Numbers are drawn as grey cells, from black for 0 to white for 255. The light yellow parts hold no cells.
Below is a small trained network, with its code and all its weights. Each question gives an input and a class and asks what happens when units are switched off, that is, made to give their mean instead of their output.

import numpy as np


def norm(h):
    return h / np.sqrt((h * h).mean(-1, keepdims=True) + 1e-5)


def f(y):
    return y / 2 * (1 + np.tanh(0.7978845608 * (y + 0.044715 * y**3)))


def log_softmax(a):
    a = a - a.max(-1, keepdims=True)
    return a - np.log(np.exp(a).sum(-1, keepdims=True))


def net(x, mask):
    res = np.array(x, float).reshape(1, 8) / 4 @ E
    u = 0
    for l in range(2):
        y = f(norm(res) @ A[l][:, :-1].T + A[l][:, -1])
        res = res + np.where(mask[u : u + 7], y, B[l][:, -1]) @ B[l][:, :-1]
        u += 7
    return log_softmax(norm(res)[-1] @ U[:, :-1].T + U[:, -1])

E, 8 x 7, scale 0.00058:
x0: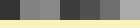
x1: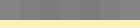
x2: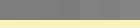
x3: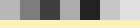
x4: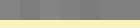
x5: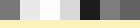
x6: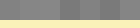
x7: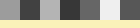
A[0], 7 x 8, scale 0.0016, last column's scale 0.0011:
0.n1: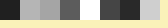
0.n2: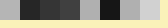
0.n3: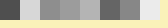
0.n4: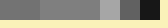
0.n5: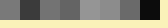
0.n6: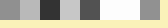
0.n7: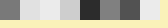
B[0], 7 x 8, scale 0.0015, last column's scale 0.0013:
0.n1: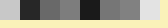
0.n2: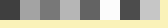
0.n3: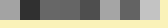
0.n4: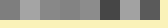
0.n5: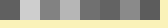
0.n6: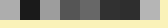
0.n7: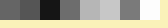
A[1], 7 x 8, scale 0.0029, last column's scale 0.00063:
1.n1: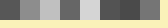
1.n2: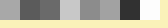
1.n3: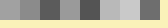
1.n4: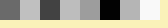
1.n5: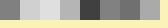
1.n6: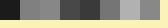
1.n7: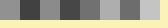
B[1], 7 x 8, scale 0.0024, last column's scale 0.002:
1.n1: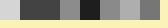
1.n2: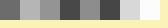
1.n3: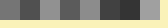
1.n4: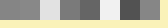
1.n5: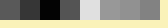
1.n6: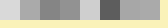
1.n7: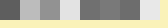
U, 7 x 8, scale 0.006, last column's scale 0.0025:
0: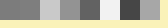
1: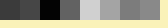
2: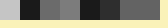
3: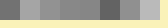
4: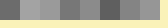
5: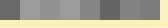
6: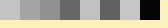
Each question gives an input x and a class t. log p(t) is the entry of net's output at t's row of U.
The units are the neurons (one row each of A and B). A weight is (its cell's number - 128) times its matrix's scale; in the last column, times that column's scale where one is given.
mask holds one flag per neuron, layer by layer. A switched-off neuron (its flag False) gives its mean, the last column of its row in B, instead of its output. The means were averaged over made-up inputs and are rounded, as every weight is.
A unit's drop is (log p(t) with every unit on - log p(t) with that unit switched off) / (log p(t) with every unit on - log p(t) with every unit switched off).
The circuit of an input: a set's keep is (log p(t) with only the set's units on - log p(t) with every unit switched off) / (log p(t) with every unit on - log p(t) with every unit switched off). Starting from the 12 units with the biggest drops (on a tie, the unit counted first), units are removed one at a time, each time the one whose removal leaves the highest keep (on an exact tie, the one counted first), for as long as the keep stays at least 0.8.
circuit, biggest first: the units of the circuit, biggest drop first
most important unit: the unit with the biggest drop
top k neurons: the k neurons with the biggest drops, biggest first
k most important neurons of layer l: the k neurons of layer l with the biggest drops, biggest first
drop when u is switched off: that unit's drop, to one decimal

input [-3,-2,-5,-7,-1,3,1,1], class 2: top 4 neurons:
(1.n1, 0.n2, 1.n6, 1.n4)
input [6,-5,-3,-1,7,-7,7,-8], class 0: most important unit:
1.n4
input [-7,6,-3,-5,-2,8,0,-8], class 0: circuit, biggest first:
(1.n4, 1.n6, 0.n7)
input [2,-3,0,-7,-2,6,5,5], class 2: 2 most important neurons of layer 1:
(1.n1, 1.n4)
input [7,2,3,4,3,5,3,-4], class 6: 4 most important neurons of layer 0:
(0.n1, 0.n2, 0.n7, 0.n6)
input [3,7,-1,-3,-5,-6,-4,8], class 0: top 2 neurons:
(1.n5, 0.n7)
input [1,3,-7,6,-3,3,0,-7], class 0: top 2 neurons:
(1.n4, 0.n1)
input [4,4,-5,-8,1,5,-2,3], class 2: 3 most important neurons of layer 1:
(1.n1, 1.n4, 1.n2)
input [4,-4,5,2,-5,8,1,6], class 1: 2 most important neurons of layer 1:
(1.n5, 1.n4)
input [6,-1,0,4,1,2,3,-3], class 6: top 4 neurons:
(1.n6, 0.n1, 1.n7, 1.n1)
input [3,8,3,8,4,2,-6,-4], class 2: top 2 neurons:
(0.n6, 1.n3)
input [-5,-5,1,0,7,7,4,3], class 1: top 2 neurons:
(1.n5, 1.n6)
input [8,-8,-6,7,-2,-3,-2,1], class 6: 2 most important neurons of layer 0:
(0.n1, 0.n3)
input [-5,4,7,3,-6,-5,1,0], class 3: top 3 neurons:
(0.n7, 1.n5, 1.n2)
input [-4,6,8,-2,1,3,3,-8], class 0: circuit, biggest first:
(1.n4)
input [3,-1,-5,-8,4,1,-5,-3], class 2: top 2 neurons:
(1.n1, 1.n2)
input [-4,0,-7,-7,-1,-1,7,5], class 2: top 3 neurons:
(1.n1, 1.n4, 1.n6)
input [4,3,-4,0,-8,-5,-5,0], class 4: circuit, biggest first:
(0.n7, 1.n5)
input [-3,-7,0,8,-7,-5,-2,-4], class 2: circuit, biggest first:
(0.n6, 1.n5, 1.n3)
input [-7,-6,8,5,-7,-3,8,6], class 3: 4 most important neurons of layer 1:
(1.n2, 1.n4, 1.n5, 1.n7)
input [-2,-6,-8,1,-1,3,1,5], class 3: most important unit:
0.n7
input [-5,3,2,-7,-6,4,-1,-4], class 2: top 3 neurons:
(1.n1, 1.n6, 0.n2)
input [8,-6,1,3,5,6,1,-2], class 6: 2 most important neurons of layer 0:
(0.n2, 0.n7)
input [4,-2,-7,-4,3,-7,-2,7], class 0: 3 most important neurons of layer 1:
(1.n5, 1.n2, 1.n7)
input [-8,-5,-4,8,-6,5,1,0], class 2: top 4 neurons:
(0.n6, 1.n3, 1.n6, 0.n2)
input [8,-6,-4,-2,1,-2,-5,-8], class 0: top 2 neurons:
(1.n4, 1.n2)
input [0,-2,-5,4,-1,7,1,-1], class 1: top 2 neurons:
(1.n5, 0.n1)
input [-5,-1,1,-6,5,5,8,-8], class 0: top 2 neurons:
(1.n4, 0.n6)
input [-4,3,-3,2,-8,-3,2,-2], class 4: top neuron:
(1.n2)
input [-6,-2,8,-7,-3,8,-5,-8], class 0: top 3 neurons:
(1.n4, 0.n2, 1.n6)
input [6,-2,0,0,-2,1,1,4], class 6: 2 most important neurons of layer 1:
(1.n6, 1.n4)
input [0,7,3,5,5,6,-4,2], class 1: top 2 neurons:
(1.n5, 0.n1)
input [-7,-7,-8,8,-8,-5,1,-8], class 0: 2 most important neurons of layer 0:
(0.n1, 0.n7)
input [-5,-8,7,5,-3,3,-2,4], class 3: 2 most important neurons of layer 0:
(0.n1, 0.n6)
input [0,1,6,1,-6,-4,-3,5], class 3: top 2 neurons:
(0.n7, 1.n4)
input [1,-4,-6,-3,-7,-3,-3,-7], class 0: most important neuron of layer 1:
(1.n4)
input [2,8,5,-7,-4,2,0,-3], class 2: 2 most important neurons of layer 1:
(1.n1, 1.n2)
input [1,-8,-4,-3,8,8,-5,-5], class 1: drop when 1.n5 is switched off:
1.1
